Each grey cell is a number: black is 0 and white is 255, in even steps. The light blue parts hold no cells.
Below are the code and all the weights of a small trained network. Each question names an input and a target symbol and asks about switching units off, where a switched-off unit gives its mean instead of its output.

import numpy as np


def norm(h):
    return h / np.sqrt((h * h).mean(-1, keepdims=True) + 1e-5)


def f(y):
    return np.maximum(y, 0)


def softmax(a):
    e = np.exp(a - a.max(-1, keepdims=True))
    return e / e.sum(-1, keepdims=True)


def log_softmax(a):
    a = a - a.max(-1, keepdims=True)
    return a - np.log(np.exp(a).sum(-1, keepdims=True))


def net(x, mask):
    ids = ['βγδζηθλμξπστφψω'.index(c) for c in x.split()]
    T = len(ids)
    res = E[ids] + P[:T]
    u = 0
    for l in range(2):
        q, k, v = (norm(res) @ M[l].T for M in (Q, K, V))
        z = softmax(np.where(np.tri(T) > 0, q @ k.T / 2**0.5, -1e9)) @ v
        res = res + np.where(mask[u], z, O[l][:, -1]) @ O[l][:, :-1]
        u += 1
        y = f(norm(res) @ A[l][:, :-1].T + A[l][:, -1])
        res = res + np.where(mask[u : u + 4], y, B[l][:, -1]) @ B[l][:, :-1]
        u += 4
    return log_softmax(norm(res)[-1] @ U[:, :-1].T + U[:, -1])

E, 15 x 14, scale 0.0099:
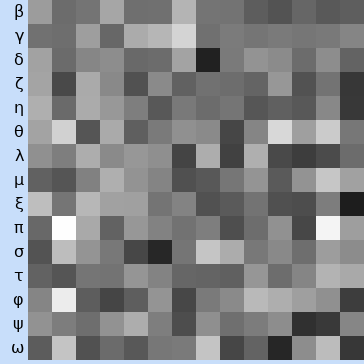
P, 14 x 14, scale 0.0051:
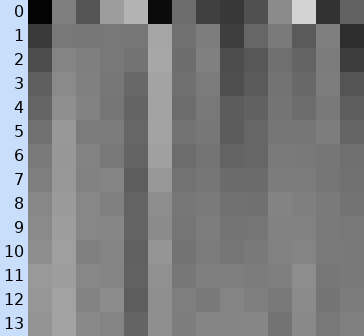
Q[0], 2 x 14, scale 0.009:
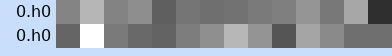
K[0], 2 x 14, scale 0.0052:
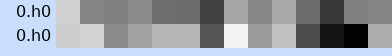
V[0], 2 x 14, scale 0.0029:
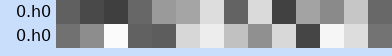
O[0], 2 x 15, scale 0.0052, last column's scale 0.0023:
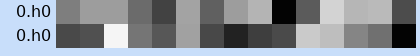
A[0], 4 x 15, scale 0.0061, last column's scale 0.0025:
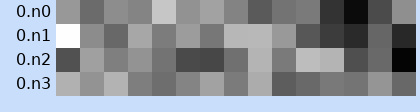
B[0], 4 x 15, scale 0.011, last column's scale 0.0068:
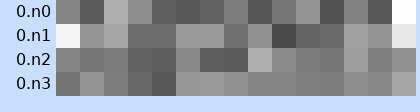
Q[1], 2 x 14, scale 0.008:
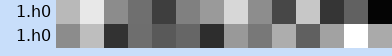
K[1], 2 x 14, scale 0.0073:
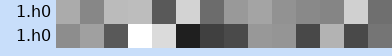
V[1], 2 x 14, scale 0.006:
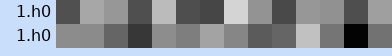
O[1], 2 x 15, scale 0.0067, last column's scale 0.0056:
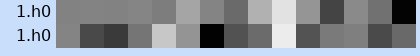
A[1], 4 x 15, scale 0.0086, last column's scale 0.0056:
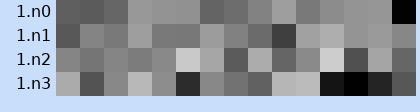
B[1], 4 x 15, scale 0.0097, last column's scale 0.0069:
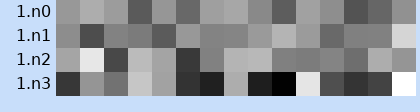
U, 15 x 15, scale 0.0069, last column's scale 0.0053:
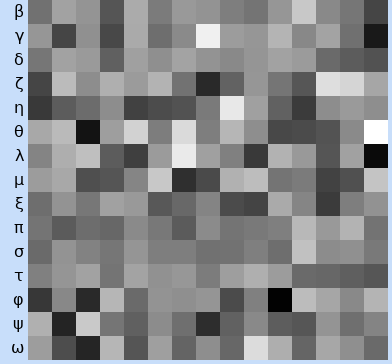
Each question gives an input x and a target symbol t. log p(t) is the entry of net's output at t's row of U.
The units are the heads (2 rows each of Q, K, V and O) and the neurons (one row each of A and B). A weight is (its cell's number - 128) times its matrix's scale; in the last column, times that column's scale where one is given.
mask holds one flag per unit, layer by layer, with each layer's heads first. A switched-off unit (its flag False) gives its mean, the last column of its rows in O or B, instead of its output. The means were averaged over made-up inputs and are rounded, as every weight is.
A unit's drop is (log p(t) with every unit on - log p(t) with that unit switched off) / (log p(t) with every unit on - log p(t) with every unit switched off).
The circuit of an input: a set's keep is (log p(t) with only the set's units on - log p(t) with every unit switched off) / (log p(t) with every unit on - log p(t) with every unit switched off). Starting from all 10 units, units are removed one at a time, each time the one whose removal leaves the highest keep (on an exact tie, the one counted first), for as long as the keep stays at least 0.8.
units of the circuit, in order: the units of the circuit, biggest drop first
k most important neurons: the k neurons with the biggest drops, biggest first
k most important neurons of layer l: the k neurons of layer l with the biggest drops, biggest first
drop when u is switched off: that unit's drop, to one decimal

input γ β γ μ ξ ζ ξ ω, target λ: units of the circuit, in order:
1.h0, 1.n3
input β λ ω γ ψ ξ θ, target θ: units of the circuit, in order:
0.h0, 0.n0
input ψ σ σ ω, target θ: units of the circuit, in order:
0.h0, 1.n3
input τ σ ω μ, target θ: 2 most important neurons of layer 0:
0.n0, 0.n1
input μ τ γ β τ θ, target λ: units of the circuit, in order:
1.h0, 0.n0
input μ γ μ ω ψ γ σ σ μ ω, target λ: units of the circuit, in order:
1.h0
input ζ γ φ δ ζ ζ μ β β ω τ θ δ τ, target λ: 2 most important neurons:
0.n1, 0.n0
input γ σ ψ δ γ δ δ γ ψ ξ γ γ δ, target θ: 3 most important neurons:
0.n0, 1.n2, 1.n3
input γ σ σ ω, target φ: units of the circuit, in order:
1.n3, 0.n1
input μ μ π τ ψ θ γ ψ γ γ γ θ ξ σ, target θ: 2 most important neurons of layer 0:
0.n1, 0.n0
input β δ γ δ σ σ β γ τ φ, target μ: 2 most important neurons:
1.n3, 0.n0
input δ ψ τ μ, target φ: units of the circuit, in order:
1.n3, 0.n0, 0.n1
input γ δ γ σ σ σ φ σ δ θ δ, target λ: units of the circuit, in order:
0.n0, 0.h0, 1.n3, 1.h0
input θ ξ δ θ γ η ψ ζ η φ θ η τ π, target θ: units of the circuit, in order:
0.h0
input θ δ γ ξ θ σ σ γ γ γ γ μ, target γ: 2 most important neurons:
1.n0, 0.n0
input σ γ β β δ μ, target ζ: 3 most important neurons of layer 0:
0.n2, 0.n0, 0.n1
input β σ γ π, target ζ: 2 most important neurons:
1.n3, 0.n0
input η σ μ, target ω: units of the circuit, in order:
1.n1, 0.n1, 0.n0, 1.n3
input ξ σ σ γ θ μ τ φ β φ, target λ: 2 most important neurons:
0.n0, 1.n3
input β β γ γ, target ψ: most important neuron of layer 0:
0.n1
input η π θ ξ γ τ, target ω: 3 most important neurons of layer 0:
0.n1, 0.n0, 0.n3
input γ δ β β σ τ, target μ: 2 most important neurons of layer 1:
1.n3, 1.n0
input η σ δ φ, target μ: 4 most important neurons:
0.n0, 1.n3, 0.n2, 0.n1
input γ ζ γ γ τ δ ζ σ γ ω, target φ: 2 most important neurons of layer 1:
1.n3, 1.n0
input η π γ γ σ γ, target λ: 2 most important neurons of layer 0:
0.n0, 0.n3
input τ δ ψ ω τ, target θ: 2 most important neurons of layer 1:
1.n3, 1.n0
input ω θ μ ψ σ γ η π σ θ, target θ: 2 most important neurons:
0.n1, 1.n3
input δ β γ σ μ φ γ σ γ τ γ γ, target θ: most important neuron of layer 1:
1.n2
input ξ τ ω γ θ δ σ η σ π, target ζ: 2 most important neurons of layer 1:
1.n3, 1.n0
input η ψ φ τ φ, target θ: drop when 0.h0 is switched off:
1.0
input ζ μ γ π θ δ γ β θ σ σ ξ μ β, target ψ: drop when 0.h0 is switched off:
-0.1
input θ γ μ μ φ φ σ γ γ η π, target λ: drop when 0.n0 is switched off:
0.2
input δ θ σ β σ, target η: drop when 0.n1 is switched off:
0.5
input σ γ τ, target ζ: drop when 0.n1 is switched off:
0.3
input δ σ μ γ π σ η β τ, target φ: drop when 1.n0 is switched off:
0.0
